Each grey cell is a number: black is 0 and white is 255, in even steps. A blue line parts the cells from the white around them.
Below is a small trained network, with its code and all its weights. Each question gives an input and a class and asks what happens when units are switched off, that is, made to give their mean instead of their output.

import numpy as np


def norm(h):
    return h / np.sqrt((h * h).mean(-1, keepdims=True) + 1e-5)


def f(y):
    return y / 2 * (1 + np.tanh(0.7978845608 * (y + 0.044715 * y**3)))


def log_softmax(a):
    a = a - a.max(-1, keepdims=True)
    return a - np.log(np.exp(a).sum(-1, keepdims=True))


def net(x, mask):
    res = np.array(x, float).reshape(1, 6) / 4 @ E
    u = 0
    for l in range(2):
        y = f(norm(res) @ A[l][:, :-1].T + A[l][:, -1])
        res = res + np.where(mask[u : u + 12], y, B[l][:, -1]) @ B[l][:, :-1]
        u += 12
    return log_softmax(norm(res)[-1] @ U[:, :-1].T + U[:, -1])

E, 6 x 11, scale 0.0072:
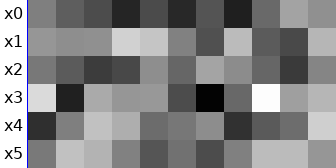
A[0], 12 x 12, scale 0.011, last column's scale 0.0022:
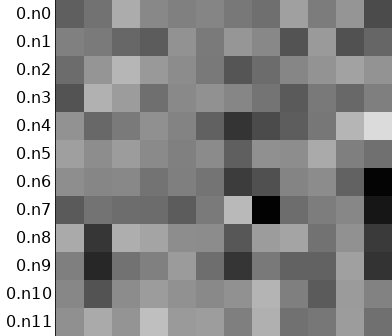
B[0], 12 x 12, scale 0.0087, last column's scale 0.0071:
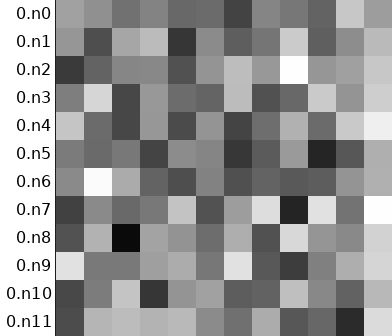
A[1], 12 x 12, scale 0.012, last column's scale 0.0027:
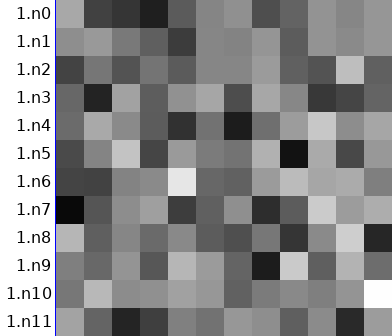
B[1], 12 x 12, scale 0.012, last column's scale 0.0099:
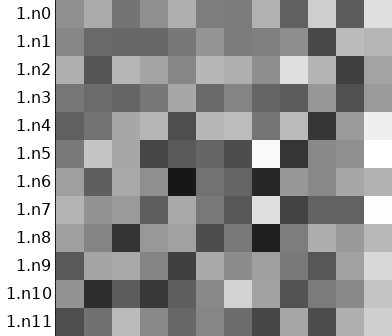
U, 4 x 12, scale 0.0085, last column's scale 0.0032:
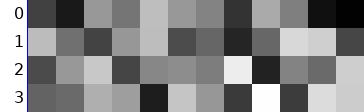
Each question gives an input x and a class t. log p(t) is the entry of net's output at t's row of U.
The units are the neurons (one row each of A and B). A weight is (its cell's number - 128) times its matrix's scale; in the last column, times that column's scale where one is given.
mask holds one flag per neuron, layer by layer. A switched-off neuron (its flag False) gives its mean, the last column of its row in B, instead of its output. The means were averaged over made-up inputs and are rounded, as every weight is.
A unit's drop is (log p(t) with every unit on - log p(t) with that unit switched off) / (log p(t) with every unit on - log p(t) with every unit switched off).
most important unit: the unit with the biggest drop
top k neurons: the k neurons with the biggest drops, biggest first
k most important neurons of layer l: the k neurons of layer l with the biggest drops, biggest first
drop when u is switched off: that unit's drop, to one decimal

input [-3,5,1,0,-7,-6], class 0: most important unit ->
0.n7
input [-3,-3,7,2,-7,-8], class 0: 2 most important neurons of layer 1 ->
[1.n3 1.n5]
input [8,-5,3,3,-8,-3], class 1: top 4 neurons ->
[1.n0 1.n8 0.n2 0.n10]
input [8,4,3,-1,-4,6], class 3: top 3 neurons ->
[1.n4 0.n7 0.n6]
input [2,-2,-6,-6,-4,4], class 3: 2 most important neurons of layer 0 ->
[0.n7 0.n11]
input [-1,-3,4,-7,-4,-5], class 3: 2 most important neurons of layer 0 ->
[0.n1 0.n11]
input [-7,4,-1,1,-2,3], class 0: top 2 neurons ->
[0.n11 0.n8]
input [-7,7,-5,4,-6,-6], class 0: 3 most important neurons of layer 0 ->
[0.n11 0.n8 0.n4]
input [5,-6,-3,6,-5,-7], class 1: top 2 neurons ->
[0.n9 1.n0]
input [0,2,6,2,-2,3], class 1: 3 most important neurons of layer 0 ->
[0.n9 0.n2 0.n11]
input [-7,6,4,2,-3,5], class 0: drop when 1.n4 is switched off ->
0.2
